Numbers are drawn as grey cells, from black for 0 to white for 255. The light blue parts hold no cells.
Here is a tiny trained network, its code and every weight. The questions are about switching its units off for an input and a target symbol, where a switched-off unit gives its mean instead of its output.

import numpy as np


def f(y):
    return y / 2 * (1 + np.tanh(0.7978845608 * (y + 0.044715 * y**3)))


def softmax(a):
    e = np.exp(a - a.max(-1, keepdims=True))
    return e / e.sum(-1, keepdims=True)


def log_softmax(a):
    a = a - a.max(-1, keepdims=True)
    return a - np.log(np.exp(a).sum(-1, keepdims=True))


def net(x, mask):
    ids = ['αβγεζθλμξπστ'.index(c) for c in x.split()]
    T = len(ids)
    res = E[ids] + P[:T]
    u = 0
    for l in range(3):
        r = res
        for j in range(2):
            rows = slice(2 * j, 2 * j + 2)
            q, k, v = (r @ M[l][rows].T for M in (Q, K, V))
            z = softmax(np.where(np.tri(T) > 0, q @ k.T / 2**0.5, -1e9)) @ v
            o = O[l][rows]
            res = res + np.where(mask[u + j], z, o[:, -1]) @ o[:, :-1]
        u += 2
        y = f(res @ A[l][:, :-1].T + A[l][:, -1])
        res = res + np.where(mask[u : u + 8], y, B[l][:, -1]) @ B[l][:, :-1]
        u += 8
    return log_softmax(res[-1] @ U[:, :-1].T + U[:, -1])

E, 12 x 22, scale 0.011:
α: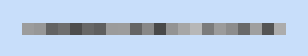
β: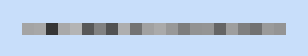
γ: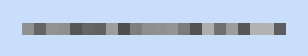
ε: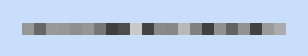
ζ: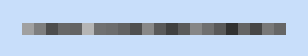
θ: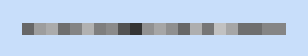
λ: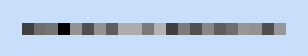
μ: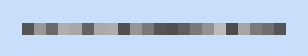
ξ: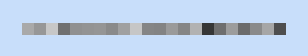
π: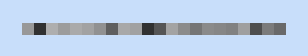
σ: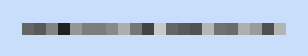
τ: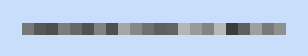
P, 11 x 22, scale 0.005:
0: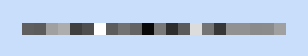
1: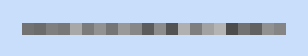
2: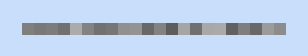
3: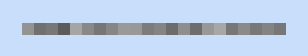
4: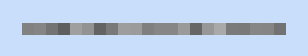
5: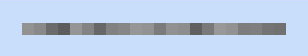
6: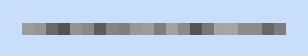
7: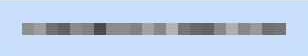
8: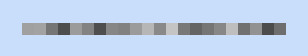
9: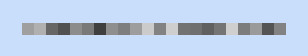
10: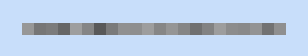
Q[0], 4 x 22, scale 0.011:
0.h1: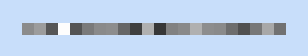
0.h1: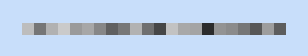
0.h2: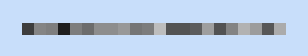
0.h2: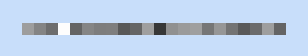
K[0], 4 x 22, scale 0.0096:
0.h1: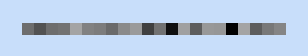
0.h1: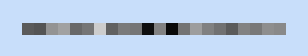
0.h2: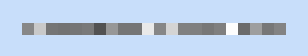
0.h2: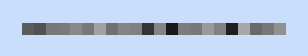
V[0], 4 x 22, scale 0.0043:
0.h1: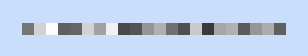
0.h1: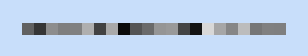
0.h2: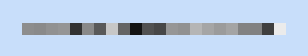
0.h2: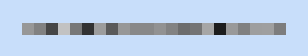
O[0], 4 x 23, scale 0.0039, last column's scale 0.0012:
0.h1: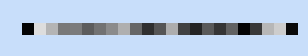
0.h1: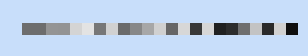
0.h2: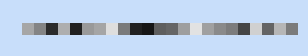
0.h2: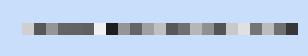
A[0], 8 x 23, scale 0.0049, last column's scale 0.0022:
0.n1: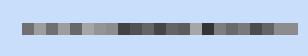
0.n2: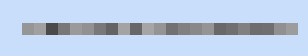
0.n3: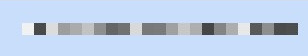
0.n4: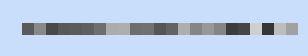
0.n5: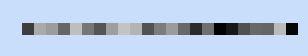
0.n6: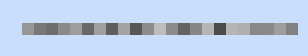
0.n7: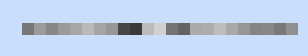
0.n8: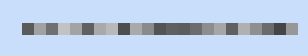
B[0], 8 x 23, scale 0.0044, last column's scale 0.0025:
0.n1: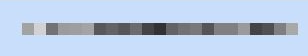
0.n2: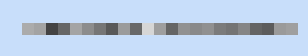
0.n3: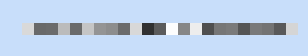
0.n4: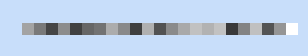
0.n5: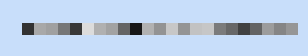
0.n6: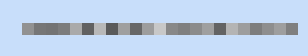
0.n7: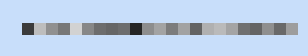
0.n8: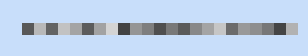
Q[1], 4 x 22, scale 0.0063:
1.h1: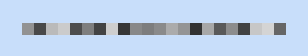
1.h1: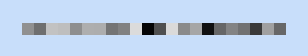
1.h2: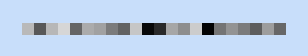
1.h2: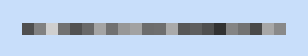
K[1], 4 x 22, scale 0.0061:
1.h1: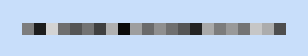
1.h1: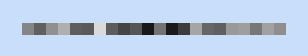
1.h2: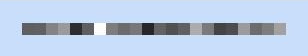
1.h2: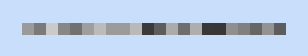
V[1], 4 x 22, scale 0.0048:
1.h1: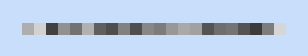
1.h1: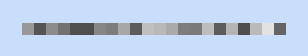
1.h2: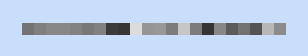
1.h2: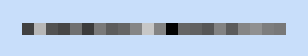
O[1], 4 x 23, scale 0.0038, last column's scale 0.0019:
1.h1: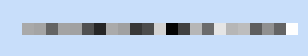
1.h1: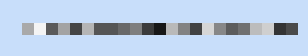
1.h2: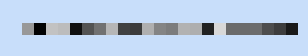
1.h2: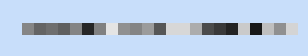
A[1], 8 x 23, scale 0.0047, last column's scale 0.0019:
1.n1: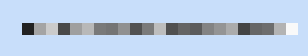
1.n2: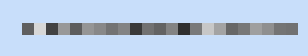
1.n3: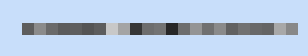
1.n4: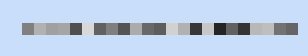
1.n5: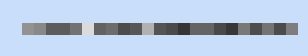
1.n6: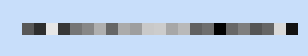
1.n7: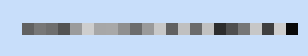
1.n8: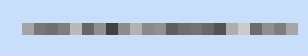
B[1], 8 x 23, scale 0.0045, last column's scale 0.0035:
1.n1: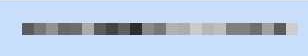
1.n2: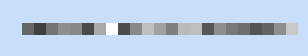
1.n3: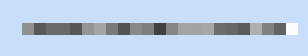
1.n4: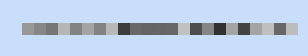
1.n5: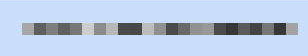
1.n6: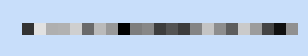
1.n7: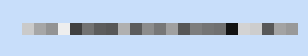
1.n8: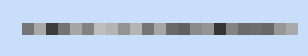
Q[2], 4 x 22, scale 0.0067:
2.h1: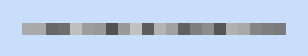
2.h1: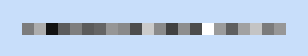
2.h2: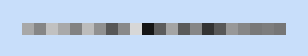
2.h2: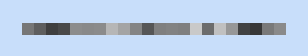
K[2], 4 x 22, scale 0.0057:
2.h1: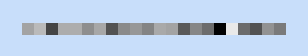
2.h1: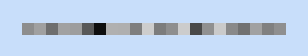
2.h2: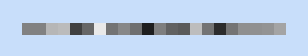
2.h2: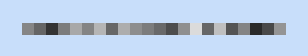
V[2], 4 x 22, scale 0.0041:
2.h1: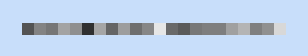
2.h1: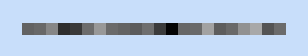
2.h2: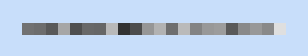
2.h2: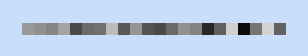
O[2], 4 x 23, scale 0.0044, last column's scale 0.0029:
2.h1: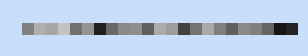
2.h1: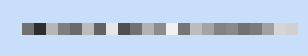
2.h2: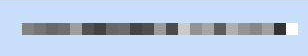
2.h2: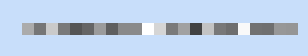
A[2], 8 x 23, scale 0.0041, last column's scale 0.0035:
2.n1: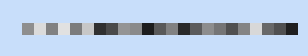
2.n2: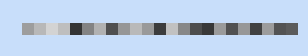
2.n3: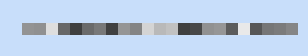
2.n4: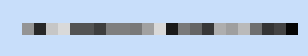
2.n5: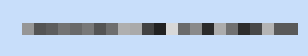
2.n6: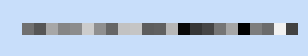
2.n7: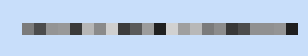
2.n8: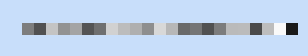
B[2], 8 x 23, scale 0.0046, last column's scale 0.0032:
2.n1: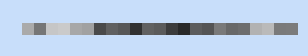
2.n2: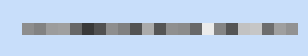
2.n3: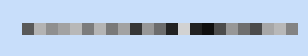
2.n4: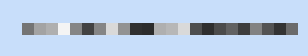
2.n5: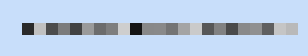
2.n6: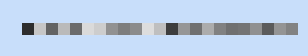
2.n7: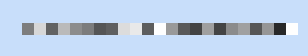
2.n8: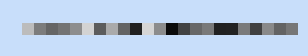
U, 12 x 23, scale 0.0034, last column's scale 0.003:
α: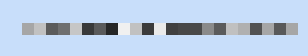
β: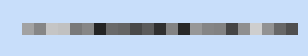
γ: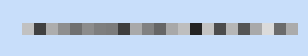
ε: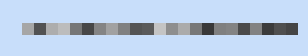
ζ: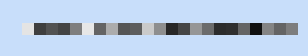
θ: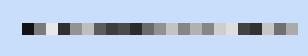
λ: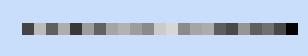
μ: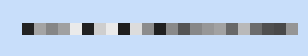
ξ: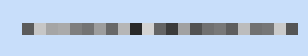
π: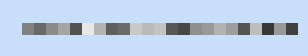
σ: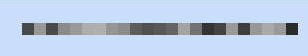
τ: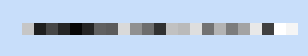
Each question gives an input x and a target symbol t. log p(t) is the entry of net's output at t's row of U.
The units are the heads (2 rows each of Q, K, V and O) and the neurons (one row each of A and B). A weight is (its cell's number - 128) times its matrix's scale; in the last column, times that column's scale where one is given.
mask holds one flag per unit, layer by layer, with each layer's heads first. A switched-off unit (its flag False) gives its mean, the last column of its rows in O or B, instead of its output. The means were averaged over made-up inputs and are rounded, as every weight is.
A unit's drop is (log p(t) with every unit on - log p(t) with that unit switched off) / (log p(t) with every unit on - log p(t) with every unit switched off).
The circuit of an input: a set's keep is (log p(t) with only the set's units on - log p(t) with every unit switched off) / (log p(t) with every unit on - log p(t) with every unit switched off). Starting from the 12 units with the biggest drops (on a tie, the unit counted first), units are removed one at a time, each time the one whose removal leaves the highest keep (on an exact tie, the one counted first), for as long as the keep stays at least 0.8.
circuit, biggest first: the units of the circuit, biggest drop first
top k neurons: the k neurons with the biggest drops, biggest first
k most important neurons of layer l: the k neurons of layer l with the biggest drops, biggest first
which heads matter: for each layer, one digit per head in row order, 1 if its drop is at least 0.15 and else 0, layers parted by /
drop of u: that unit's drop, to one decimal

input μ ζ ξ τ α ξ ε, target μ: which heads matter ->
00 / 10 / 00
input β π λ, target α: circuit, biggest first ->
(0.h2; 2.h1; 0.n6; 1.n8)
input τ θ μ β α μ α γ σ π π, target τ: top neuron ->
(0.n3)
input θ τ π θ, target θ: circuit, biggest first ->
(1.n1; 0.n7; 0.n4)
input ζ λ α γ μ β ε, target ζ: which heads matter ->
00 / 10 / 10
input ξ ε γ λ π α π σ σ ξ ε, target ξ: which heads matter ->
10 / 00 / 01
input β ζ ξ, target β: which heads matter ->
01 / 10 / 10
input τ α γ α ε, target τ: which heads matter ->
10 / 00 / 00
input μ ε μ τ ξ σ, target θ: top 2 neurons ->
(1.n1; 0.n5)
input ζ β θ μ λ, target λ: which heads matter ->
11 / 00 / 00
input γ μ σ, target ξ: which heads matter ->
00 / 10 / 01
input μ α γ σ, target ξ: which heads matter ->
10 / 10 / 01
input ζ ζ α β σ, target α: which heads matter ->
11 / 00 / 10
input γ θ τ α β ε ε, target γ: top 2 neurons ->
(1.n4; 0.n3)
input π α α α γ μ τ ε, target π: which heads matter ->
00 / 01 / 01
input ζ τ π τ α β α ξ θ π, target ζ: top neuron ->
(2.n8)
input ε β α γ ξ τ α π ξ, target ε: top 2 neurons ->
(2.n4; 0.n3)
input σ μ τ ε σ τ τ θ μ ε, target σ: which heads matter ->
00 / 00 / 01
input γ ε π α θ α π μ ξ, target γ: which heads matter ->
00 / 10 / 01
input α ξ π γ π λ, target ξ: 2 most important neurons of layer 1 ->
(1.n7; 1.n4)
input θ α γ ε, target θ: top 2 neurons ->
(0.n5; 1.n1)
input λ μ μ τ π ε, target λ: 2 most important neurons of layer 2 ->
(2.n7; 2.n5)
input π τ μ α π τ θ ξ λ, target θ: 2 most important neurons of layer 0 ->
(0.n5; 0.n3)
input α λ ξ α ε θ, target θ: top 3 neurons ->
(1.n1; 0.n7; 0.n4)
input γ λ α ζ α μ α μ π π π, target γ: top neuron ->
(1.n4)
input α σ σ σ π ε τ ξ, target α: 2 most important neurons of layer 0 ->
(0.n4; 0.n1)
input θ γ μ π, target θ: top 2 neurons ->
(0.n5; 1.n1)
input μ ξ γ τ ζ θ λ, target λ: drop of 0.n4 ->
0.1
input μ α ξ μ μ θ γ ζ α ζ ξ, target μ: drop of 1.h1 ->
0.9
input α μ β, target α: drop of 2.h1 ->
0.4
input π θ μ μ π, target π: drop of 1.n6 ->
0.0
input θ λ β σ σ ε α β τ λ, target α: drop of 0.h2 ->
0.2
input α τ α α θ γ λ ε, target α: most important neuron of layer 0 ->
(0.n4)
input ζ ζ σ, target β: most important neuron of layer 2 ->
(2.n1)
